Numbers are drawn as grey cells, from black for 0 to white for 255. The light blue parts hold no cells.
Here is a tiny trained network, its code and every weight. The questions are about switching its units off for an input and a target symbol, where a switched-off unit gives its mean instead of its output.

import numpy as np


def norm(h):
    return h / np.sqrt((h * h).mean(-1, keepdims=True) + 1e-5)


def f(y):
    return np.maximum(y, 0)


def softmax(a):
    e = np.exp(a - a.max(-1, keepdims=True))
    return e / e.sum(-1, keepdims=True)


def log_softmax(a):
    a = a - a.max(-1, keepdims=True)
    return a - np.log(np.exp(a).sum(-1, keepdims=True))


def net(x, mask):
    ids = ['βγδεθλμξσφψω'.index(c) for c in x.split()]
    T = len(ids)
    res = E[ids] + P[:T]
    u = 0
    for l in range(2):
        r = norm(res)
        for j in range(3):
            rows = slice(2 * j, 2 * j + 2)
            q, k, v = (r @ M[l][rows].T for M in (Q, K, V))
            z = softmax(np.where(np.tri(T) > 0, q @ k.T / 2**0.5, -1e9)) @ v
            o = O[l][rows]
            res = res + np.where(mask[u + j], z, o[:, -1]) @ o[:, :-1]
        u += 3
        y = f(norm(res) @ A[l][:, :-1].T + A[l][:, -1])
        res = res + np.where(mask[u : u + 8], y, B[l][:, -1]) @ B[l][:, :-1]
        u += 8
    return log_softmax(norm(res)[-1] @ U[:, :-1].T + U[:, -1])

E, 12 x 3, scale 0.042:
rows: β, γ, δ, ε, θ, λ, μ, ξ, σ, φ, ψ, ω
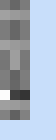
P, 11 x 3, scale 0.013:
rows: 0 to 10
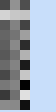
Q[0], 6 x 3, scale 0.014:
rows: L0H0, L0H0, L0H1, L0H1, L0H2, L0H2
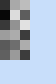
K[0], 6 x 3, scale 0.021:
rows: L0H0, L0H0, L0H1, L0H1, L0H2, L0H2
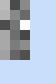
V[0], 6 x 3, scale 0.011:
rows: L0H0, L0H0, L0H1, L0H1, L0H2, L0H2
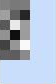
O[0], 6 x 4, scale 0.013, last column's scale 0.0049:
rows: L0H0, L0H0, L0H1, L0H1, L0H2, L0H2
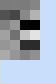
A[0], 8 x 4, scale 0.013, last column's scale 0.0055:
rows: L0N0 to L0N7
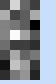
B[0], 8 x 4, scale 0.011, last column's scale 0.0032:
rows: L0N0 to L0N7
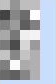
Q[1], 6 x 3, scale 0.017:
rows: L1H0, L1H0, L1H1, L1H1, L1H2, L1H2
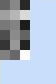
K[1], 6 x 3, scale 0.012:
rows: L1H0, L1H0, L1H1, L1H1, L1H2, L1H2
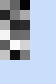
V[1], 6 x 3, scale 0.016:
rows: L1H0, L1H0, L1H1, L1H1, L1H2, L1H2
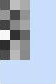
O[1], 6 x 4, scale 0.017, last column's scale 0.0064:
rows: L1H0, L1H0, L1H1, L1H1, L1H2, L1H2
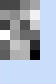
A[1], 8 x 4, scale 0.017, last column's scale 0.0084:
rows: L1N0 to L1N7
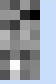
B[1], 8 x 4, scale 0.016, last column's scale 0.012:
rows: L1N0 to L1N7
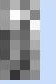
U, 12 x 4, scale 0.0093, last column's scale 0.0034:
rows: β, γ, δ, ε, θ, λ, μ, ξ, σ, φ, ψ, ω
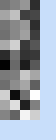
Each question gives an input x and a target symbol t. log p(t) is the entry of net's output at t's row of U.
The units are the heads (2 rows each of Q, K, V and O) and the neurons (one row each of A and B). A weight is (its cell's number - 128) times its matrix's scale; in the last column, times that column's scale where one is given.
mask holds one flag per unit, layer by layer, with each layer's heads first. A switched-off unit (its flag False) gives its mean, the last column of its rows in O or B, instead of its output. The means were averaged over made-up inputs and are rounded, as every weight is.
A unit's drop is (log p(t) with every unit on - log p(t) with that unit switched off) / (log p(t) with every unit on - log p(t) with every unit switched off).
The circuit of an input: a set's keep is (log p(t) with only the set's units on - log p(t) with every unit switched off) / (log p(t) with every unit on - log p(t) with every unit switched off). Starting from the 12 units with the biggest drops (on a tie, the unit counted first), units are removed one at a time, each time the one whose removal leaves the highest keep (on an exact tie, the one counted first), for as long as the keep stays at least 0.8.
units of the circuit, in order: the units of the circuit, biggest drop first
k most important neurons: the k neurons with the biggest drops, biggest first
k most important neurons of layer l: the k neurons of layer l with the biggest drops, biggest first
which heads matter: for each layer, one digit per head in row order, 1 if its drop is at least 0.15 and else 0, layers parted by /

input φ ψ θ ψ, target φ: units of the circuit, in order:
L1H2
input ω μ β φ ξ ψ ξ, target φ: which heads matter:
010 / 001
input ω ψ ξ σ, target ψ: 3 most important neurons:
L1N2, L0N3, L0N6
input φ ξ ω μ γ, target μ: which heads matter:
000 / 010
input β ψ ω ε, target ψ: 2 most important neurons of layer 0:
L0N3, L0N6
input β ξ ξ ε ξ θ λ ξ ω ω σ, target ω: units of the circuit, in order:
L0H2, L0H1
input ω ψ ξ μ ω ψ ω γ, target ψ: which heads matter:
011 / 010
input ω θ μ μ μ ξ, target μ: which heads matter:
000 / 100
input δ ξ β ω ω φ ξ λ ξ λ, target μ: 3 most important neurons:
L0N5, L0N0, L1N7
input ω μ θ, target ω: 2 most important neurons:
L0N3, L1N2
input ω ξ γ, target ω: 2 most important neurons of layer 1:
L1N2, L1N0
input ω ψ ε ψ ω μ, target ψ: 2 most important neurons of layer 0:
L0N0, L0N5
